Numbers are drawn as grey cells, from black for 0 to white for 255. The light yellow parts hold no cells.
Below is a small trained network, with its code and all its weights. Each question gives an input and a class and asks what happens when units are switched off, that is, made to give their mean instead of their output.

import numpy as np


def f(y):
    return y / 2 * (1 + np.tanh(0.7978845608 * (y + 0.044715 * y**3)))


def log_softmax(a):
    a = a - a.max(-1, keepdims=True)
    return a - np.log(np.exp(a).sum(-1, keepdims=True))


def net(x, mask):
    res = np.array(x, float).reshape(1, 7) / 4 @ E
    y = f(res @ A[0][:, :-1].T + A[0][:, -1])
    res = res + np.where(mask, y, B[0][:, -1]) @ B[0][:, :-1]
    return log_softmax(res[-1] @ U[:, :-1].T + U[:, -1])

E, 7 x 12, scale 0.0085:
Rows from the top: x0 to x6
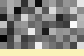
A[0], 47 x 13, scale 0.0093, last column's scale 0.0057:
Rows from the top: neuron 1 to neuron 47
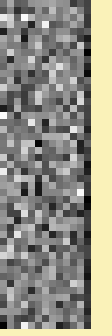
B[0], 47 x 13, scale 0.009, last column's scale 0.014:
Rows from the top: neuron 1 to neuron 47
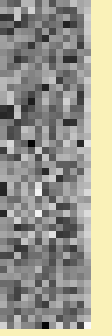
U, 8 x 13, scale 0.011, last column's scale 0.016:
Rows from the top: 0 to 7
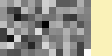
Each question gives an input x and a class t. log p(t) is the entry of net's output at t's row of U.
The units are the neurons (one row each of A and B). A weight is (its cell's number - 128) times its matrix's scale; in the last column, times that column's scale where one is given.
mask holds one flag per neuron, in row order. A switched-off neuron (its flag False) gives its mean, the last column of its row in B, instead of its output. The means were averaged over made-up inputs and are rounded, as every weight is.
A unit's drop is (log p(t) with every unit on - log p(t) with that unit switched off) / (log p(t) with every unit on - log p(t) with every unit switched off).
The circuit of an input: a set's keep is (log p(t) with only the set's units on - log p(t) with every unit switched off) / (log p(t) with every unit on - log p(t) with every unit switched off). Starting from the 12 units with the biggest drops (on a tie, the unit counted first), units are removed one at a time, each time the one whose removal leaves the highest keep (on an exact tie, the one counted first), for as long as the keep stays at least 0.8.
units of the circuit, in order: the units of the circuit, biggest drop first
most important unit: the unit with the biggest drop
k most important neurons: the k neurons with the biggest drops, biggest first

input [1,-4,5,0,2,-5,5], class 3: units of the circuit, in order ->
(neuron 47)
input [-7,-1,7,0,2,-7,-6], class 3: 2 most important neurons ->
(neuron 47; neuron 28)
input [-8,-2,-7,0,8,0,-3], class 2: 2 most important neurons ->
(neuron 33; neuron 9)
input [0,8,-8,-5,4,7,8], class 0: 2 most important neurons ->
(neuron 46; neuron 2)
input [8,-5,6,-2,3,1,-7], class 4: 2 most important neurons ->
(neuron 28; neuron 27)
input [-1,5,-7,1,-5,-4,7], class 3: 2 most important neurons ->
(neuron 13; neuron 25)
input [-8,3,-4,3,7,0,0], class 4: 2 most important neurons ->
(neuron 31; neuron 22)
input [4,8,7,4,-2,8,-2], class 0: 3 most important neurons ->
(neuron 2; neuron 12; neuron 46)
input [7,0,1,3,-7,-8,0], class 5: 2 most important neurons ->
(neuron 3; neuron 17)
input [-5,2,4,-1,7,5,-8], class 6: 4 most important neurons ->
(neuron 21; neuron 12; neuron 4; neuron 36)
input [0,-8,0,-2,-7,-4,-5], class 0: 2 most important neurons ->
(neuron 26; neuron 34)
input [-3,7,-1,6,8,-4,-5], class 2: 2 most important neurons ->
(neuron 33; neuron 18)
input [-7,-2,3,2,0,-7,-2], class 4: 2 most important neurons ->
(neuron 31; neuron 22)
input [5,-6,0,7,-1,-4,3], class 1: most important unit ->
neuron 23
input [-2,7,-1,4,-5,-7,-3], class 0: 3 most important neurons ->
(neuron 32; neuron 12; neuron 16)
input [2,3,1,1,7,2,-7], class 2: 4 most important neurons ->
(neuron 33; neuron 18; neuron 9; neuron 15)
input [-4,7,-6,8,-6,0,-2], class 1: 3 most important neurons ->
(neuron 19; neuron 23; neuron 41)
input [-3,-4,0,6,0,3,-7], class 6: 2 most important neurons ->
(neuron 21; neuron 26)
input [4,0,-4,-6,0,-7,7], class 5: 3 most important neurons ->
(neuron 17; neuron 3; neuron 21)
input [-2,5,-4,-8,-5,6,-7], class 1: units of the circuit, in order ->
(neuron 43)
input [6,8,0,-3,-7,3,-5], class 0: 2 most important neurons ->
(neuron 12; neuron 2)
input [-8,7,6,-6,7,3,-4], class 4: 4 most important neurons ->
(neuron 31; neuron 22; neuron 34; neuron 26)
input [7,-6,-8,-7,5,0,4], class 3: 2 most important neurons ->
(neuron 25; neuron 6)
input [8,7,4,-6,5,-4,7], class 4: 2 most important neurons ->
(neuron 28; neuron 27)
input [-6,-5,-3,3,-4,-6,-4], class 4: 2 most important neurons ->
(neuron 31; neuron 22)
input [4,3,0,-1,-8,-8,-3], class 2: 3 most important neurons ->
(neuron 4; neuron 36; neuron 42)
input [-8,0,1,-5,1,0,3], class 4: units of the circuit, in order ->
(neuron 31)
